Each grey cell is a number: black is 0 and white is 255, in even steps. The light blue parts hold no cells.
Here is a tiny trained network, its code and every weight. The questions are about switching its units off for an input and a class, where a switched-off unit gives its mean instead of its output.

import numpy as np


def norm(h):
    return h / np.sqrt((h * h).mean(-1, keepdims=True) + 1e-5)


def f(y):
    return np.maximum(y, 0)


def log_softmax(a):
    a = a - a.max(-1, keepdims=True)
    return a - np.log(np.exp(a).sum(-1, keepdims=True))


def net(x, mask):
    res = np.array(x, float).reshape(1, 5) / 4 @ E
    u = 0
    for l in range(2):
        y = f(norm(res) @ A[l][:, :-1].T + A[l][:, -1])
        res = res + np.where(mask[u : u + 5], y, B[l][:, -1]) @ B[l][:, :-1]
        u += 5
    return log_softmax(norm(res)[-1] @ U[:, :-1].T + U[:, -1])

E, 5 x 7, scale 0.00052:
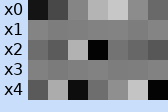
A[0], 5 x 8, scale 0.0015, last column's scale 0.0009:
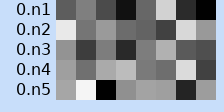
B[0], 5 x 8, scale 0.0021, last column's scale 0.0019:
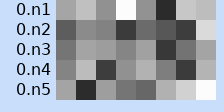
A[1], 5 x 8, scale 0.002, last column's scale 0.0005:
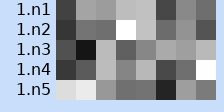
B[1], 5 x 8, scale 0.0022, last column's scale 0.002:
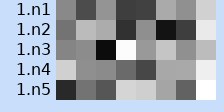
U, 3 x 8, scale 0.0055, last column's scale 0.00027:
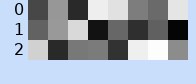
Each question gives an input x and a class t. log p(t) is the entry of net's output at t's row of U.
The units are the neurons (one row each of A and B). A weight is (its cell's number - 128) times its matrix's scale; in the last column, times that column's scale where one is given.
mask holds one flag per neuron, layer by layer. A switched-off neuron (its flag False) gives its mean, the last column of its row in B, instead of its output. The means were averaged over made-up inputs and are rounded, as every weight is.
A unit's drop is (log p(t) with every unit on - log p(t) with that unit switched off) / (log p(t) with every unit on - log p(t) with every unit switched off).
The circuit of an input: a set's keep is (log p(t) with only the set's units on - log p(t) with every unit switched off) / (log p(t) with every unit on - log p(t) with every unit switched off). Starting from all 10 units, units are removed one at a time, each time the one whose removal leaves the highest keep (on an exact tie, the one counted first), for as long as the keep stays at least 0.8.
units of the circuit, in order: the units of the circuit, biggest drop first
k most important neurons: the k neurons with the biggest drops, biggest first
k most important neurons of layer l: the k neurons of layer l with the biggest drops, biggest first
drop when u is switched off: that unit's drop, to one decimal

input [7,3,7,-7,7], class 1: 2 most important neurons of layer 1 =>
(1.n2, 1.n5)
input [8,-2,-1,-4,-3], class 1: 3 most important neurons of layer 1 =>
(1.n2, 1.n5, 1.n1)
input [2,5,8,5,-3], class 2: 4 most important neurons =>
(1.n2, 1.n3, 1.n4, 0.n4)
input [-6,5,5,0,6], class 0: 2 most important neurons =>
(0.n1, 1.n5)
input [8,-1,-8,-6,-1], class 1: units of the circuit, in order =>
(1.n2, 1.n5)
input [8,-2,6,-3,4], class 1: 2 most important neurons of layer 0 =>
(0.n1, 0.n5)
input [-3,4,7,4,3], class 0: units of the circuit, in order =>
(1.n5, 0.n1)
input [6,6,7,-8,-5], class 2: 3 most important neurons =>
(1.n3, 1.n4, 1.n5)
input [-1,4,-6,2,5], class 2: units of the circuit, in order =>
(0.n5)
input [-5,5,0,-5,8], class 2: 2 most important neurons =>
(0.n5, 1.n2)
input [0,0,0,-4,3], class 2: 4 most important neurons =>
(0.n5, 1.n5, 0.n4, 0.n2)
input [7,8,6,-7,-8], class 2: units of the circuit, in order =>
(1.n3, 1.n4)
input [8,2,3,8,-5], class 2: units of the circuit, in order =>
(1.n4, 1.n3, 1.n5)
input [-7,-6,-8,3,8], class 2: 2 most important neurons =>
(0.n5, 1.n5)
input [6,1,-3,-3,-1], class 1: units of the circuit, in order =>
(1.n2)
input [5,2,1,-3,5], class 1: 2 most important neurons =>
(1.n2, 0.n1)
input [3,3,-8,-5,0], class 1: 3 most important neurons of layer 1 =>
(1.n2, 1.n5, 1.n3)
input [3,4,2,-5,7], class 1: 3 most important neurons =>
(0.n1, 1.n2, 1.n5)
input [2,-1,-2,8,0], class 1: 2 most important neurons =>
(0.n5, 1.n2)
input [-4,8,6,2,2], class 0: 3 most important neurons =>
(1.n5, 0.n1, 1.n2)
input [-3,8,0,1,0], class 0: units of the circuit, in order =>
(1.n5)
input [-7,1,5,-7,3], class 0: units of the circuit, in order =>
(1.n5, 0.n1)
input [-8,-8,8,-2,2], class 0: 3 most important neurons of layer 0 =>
(0.n1, 0.n5, 0.n3)
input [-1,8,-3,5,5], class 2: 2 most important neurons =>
(0.n5, 1.n5)
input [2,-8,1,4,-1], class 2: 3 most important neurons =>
(0.n1, 1.n4, 0.n5)
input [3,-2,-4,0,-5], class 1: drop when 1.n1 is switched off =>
0.0
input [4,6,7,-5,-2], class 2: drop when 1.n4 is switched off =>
0.1
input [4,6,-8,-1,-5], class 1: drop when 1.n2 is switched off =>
0.7
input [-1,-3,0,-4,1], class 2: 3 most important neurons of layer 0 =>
(0.n5, 0.n4, 0.n2)
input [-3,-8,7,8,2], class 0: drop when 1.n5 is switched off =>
0.9
